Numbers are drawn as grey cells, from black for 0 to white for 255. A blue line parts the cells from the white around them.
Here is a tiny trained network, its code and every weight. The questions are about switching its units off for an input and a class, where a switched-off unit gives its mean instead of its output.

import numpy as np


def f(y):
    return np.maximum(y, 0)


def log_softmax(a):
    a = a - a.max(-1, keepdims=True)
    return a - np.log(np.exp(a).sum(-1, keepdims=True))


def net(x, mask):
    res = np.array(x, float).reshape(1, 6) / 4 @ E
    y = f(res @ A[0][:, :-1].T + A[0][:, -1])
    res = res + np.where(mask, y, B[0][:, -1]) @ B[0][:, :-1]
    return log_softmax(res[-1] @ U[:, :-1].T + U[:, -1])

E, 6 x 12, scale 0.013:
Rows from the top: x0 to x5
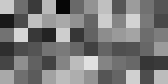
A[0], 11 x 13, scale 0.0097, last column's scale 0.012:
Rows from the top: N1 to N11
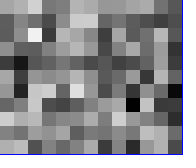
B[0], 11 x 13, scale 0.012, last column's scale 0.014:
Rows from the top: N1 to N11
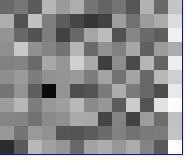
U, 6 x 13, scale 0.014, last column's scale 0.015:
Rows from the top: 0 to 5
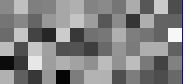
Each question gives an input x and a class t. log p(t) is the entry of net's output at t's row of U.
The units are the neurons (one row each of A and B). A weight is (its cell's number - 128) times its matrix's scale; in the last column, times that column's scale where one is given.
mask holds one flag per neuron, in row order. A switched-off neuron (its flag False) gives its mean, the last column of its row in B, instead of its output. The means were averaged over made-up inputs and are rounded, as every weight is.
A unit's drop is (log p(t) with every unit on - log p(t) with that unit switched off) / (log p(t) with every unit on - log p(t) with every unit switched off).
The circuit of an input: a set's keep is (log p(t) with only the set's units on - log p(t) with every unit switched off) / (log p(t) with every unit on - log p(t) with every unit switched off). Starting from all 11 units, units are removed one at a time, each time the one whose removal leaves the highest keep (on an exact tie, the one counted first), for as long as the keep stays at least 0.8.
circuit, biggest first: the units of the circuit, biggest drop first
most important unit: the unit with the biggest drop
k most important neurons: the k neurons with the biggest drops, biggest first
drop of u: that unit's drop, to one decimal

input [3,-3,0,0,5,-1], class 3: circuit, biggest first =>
(N2)
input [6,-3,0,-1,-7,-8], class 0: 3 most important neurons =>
(N8, N2, N3)
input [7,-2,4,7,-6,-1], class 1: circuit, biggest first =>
(N5, N3)
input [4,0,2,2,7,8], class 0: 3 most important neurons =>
(N4, N6, N10)
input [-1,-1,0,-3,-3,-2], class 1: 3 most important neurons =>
(N2, N7, N11)
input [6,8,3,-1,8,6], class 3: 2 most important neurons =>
(N2, N11)
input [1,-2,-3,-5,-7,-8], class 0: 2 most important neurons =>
(N8, N2)
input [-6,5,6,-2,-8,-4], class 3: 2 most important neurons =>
(N10, N7)
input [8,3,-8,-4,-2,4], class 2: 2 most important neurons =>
(N7, N3)
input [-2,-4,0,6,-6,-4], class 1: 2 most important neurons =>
(N5, N2)
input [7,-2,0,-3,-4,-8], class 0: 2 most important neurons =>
(N8, N3)
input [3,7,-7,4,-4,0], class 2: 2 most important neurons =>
(N7, N11)
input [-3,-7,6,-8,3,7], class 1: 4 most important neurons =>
(N9, N8, N1, N7)
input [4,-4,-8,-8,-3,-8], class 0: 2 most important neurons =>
(N8, N5)
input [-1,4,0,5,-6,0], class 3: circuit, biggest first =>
(N11)
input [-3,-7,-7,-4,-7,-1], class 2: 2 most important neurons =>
(N7, N2)
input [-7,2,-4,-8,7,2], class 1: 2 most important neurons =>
(N1, N9)
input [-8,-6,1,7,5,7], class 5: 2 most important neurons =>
(N3, N8)
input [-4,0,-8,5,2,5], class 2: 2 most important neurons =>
(N7, N8)
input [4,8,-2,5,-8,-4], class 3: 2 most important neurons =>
(N11, N10)
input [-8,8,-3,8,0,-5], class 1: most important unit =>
N5
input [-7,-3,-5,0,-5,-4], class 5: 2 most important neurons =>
(N3, N2)
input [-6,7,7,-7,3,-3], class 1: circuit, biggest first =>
(N1, N9)
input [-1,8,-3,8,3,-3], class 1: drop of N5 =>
0.7
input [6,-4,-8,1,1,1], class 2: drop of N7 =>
0.7
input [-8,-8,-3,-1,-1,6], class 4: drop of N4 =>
0.0
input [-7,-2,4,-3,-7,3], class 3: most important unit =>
N10
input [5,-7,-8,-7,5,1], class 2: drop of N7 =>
0.9
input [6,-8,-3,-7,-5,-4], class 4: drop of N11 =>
0.9
